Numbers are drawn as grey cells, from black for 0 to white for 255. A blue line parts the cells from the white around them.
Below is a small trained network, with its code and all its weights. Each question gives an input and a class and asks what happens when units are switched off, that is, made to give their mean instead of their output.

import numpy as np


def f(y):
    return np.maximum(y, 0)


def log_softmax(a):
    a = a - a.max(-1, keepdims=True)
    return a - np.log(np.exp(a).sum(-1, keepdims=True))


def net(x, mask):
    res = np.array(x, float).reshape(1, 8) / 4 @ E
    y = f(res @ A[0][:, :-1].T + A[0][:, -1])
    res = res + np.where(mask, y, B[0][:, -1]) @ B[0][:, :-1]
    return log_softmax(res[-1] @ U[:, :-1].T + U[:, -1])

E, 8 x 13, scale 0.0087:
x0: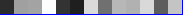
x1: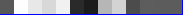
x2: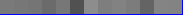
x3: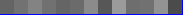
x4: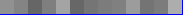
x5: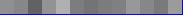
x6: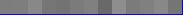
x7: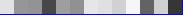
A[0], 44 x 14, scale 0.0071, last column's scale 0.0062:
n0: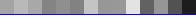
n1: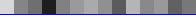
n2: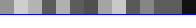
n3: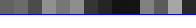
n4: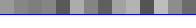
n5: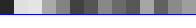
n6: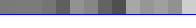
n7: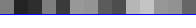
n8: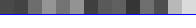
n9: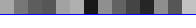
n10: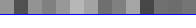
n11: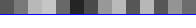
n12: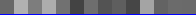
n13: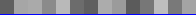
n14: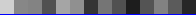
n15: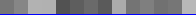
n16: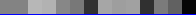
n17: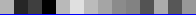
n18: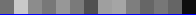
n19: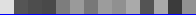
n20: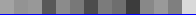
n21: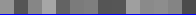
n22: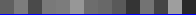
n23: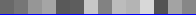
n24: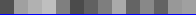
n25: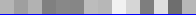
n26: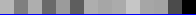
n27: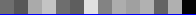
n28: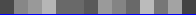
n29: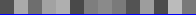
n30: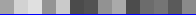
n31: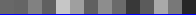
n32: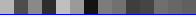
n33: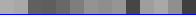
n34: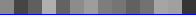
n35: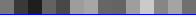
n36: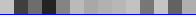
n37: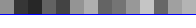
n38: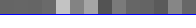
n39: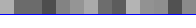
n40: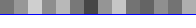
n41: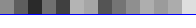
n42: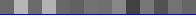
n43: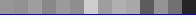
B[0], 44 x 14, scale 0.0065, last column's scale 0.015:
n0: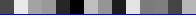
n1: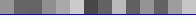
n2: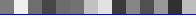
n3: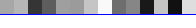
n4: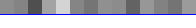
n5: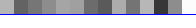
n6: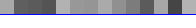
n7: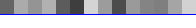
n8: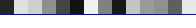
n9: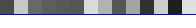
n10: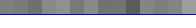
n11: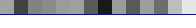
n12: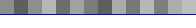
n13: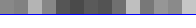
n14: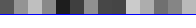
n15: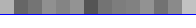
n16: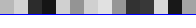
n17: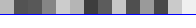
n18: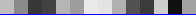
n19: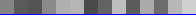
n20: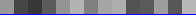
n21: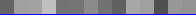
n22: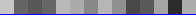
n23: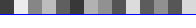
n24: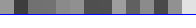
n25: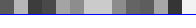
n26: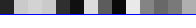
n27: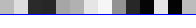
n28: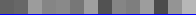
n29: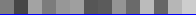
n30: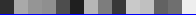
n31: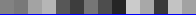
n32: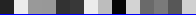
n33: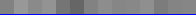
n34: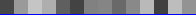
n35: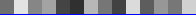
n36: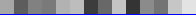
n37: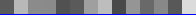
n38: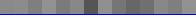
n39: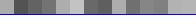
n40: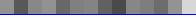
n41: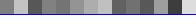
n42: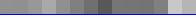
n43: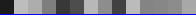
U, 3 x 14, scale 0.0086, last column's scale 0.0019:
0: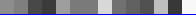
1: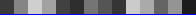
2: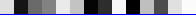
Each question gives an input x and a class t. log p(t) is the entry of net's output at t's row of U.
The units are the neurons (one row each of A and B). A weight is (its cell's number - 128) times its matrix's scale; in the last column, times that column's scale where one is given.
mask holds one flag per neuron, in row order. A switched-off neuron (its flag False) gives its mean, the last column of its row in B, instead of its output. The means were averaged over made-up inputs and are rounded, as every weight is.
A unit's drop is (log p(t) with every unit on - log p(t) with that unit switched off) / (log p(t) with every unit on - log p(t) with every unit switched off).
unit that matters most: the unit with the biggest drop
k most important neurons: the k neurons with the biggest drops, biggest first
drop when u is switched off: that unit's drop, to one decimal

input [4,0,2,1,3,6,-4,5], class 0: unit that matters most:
n25
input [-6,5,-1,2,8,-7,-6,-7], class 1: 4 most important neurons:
(n14; n8; n31; n32)
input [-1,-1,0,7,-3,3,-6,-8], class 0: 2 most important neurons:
(n3; n22)
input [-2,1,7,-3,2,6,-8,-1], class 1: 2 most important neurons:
(n27; n25)
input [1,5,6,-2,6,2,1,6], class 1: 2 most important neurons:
(n26; n30)
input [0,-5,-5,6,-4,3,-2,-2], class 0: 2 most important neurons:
(n30; n41)
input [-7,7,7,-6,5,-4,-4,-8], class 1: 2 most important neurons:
(n14; n8)
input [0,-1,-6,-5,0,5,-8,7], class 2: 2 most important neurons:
(n36; n17)
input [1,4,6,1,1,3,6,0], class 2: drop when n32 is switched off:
0.2
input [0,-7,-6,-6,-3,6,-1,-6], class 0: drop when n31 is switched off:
0.1
